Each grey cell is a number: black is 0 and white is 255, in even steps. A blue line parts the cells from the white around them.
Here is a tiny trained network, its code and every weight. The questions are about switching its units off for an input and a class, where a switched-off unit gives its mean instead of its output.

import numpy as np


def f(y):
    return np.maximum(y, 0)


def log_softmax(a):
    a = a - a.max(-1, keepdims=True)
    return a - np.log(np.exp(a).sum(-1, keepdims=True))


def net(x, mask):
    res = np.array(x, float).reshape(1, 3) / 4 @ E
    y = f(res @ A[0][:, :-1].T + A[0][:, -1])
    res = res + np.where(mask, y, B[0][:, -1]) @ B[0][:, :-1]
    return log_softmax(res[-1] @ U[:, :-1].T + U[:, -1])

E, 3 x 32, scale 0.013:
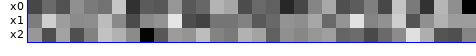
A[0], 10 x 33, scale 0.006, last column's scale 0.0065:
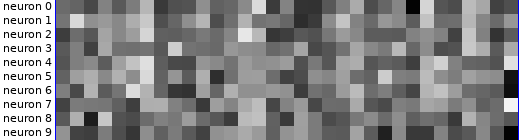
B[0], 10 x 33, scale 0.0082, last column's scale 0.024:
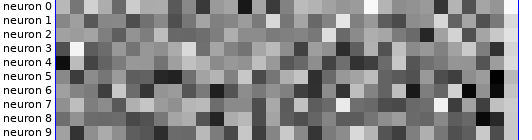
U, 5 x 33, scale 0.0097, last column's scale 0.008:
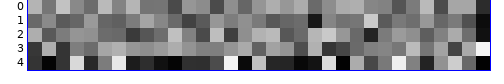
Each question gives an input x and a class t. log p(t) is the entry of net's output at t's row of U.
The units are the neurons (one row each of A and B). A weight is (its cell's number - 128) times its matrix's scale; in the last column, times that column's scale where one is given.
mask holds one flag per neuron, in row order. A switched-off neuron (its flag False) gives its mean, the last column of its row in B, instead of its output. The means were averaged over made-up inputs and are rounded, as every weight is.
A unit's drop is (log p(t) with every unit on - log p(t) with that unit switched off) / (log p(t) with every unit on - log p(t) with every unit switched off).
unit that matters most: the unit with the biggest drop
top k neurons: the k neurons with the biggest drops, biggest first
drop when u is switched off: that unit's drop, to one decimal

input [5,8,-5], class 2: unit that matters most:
neuron 5
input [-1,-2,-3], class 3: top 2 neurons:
[neuron 6; neuron 0]
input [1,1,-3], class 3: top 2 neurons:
[neuron 6; neuron 9]
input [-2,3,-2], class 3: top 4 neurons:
[neuron 0; neuron 9; neuron 6; neuron 2]
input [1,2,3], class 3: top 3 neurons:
[neuron 9; neuron 8; neuron 4]
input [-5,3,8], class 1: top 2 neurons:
[neuron 6; neuron 0]
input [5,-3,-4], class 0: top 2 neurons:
[neuron 0; neuron 2]
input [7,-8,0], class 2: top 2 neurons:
[neuron 9; neuron 7]
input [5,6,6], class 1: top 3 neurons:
[neuron 6; neuron 4; neuron 9]
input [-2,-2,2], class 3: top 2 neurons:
[neuron 0; neuron 9]
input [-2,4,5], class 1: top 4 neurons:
[neuron 6; neuron 7; neuron 0; neuron 9]
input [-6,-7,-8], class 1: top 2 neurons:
[neuron 0; neuron 1]
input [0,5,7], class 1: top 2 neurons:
[neuron 6; neuron 4]
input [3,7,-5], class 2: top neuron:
[neuron 5]
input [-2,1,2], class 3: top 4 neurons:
[neuron 0; neuron 2; neuron 9; neuron 6]
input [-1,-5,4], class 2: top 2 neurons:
[neuron 9; neuron 3]
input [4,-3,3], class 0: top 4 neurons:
[neuron 0; neuron 2; neuron 8; neuron 6]
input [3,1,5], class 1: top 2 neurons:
[neuron 6; neuron 4]
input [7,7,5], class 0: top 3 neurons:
[neuron 0; neuron 2; neuron 9]
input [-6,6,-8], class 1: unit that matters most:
neuron 0
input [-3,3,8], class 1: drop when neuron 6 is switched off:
1.0
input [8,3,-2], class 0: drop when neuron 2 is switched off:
0.8
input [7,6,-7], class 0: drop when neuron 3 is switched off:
0.1
